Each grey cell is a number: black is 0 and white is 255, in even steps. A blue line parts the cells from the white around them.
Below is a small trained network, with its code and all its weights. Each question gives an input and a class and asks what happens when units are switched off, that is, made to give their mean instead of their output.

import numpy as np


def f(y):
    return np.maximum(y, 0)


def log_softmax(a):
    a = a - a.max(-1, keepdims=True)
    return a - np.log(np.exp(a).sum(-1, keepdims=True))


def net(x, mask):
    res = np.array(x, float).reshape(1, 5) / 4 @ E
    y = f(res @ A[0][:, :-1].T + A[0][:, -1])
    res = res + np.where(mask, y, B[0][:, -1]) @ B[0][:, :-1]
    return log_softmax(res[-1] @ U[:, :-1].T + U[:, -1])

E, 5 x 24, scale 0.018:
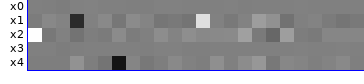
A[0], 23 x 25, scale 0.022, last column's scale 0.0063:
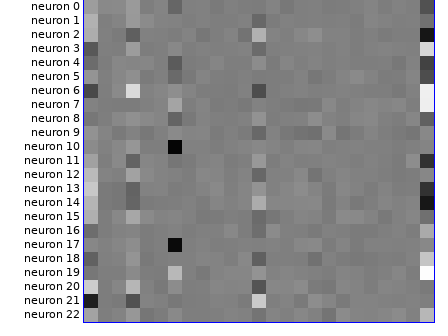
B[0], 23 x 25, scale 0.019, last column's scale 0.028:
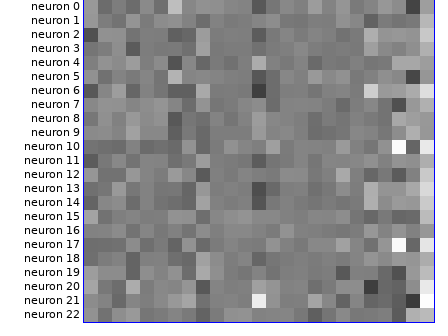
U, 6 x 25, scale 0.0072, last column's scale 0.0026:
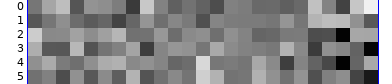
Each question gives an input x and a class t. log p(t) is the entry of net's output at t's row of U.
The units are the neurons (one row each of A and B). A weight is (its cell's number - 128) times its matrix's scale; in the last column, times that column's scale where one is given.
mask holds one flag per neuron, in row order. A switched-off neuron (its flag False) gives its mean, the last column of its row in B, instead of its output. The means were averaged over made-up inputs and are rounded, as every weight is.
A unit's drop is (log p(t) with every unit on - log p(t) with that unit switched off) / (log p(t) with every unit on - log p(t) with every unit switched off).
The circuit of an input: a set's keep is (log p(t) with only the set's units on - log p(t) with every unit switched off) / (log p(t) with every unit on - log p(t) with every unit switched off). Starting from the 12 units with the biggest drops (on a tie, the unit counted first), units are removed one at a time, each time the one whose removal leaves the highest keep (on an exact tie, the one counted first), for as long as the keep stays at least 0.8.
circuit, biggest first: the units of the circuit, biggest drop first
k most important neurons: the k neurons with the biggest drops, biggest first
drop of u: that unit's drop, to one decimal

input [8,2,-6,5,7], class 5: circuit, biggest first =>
[neuron 21]
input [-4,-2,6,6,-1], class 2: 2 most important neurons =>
[neuron 10; neuron 17]
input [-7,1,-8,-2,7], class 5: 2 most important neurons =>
[neuron 21; neuron 13]
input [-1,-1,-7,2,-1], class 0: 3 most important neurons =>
[neuron 6; neuron 10; neuron 17]
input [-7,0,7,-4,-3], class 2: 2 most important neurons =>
[neuron 20; neuron 6]
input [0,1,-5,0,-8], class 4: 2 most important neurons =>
[neuron 21; neuron 13]
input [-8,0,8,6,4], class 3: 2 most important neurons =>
[neuron 20; neuron 6]
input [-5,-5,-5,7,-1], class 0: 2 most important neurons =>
[neuron 10; neuron 17]
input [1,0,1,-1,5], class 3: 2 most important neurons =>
[neuron 6; neuron 21]
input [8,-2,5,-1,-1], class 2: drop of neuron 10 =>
0.1
